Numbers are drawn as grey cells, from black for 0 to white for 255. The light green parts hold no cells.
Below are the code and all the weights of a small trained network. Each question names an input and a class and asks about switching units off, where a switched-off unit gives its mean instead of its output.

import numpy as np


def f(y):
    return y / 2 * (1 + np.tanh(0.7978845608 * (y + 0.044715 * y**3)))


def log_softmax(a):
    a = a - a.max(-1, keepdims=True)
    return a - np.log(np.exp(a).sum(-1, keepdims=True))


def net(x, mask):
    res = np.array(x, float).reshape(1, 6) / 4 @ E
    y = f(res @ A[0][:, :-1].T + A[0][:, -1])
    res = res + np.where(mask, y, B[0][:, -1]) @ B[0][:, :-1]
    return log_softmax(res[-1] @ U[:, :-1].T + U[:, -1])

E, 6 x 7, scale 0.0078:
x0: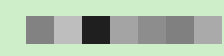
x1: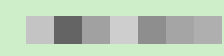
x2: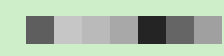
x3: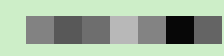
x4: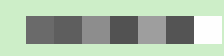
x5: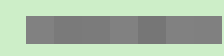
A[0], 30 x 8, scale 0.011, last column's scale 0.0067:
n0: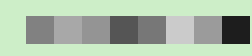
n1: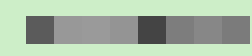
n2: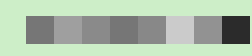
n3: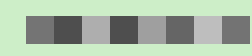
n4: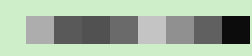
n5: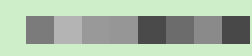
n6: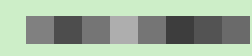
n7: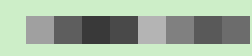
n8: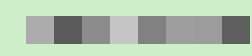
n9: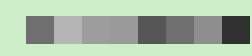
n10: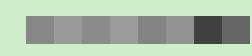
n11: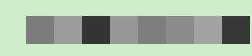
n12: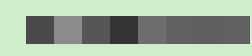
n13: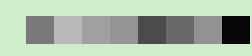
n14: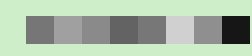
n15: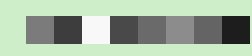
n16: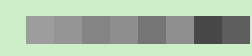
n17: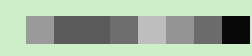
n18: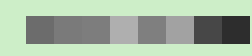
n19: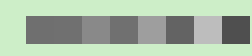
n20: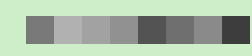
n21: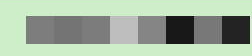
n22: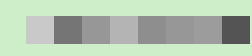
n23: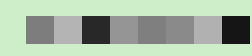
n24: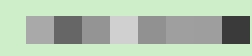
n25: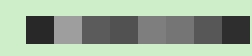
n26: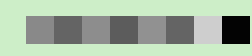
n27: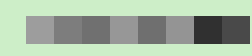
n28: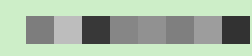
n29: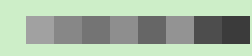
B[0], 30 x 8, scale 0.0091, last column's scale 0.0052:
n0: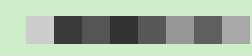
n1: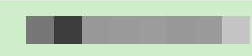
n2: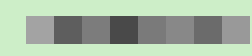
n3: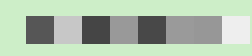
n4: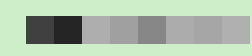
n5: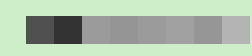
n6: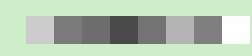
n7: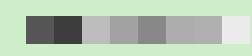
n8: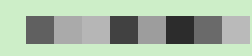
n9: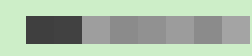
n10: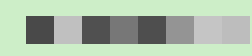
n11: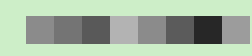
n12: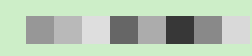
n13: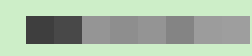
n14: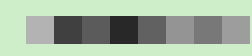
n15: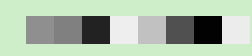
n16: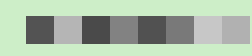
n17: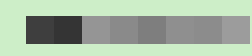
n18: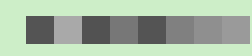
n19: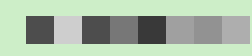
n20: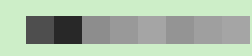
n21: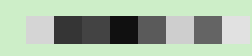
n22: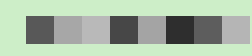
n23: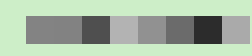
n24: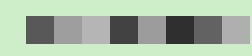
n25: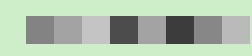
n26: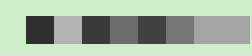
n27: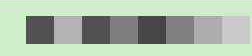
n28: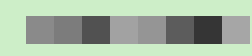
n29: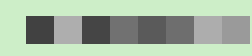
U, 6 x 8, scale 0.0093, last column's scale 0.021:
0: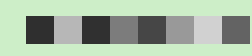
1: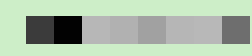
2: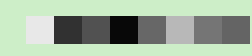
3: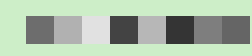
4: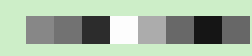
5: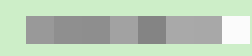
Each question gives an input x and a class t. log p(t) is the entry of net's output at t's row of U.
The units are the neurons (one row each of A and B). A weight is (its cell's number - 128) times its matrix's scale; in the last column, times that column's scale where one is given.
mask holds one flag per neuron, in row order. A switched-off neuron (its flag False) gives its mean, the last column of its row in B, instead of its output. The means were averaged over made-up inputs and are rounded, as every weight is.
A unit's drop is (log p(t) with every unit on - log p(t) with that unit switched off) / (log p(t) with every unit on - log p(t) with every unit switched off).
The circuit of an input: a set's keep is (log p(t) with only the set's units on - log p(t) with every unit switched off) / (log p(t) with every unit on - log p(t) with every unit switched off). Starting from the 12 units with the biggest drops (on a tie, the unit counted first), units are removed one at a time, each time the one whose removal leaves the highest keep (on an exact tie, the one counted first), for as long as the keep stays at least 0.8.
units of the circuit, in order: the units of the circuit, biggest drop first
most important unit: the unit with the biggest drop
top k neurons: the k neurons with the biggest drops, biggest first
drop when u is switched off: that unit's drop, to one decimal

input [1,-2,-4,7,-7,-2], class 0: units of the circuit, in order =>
(n27; n10)
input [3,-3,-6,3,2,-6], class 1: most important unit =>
n7
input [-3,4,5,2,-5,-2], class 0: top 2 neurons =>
(n10; n16)
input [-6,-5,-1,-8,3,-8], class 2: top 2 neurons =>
(n0; n14)
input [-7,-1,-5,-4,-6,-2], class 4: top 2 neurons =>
(n15; n3)
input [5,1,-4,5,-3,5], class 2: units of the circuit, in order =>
(n6; n21)
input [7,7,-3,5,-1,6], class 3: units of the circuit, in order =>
(n8; n24)
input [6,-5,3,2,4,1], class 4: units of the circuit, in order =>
(n23; n28)
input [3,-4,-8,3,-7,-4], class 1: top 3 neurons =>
(n7; n4; n17)
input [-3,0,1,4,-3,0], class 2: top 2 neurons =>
(n6; n3)
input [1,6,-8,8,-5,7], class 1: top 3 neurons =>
(n4; n7; n17)
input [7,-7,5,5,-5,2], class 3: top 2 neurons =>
(n25; n12)
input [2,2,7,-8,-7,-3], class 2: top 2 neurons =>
(n0; n14)
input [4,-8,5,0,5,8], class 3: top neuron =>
(n12)
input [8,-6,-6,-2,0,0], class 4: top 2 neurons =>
(n28; n23)
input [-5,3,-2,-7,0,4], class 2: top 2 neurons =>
(n0; n14)
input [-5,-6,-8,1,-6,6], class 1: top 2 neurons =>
(n7; n4)
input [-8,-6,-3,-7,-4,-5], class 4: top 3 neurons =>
(n15; n21; n6)
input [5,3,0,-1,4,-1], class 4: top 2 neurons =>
(n23; n11)
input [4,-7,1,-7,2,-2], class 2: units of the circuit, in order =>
(n0)
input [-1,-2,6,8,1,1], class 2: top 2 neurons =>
(n21; n6)
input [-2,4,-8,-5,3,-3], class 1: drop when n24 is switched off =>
0.0
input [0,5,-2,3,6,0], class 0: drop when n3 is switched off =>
0.3
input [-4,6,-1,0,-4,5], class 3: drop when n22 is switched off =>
0.1
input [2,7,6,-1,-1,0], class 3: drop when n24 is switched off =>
0.3
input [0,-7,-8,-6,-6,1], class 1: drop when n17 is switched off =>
0.1
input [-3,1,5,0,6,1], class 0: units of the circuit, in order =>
(n3)
